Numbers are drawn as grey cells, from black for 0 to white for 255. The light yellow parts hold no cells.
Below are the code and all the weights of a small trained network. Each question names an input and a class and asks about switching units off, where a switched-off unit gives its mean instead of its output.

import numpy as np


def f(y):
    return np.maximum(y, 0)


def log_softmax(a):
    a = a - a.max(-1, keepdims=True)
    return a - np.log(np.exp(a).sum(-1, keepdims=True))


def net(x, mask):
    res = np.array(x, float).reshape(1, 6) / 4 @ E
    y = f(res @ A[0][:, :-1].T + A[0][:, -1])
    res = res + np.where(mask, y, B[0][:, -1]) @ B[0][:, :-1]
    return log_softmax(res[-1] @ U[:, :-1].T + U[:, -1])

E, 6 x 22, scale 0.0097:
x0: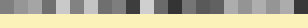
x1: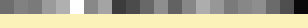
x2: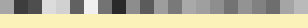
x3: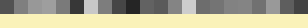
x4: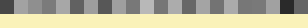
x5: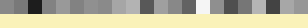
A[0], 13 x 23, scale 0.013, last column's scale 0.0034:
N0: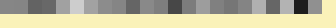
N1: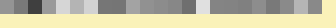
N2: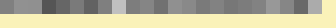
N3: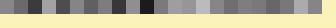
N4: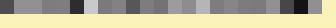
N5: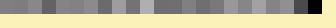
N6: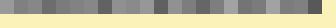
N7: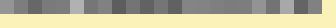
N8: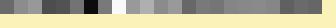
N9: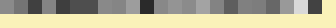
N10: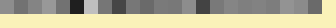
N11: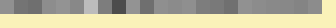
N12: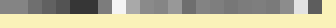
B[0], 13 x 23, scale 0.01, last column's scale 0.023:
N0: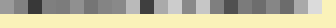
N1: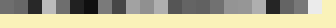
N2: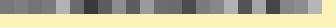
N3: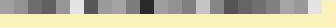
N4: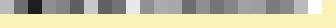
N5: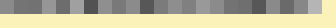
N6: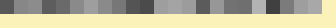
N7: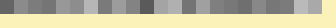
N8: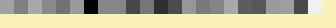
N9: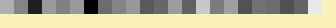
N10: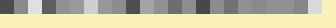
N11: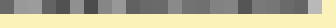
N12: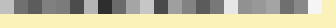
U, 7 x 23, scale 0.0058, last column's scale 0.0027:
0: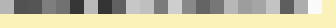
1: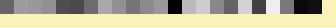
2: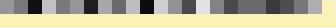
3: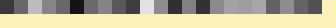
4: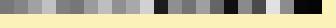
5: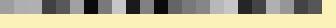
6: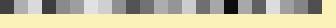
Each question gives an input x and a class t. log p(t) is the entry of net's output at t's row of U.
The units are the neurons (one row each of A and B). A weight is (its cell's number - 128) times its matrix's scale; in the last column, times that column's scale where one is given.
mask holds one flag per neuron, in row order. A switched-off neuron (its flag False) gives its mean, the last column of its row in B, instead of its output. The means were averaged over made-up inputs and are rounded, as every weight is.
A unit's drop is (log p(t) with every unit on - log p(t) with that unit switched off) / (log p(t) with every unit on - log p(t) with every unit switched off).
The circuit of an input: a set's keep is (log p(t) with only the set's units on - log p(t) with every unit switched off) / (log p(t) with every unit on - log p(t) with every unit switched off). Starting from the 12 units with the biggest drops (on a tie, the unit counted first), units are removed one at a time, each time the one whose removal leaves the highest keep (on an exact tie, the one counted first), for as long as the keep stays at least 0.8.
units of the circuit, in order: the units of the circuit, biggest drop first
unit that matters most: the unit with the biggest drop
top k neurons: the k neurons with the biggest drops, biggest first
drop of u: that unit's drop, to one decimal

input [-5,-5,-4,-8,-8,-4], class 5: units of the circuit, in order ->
[N8]
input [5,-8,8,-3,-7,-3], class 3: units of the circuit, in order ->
[N10 N4]
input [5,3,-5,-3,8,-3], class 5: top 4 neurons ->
[N8 N1 N9 N3]
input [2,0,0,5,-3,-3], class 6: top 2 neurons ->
[N12 N1]
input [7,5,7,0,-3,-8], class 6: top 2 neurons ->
[N10 N9]
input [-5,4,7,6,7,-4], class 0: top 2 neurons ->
[N4 N9]
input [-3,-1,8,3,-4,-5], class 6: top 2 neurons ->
[N10 N8]
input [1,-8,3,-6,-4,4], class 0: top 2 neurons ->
[N12 N0]
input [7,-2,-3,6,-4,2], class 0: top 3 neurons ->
[N3 N9 N1]
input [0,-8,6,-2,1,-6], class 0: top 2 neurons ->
[N12 N8]
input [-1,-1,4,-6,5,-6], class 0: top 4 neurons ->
[N8 N10 N3 N9]
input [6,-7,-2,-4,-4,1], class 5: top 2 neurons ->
[N4 N8]
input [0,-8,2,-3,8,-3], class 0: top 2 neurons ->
[N12 N3]
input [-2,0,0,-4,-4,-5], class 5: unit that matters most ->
N4
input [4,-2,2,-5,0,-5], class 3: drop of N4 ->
0.3
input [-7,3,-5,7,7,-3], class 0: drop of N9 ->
0.1
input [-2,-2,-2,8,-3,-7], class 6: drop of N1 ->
0.3
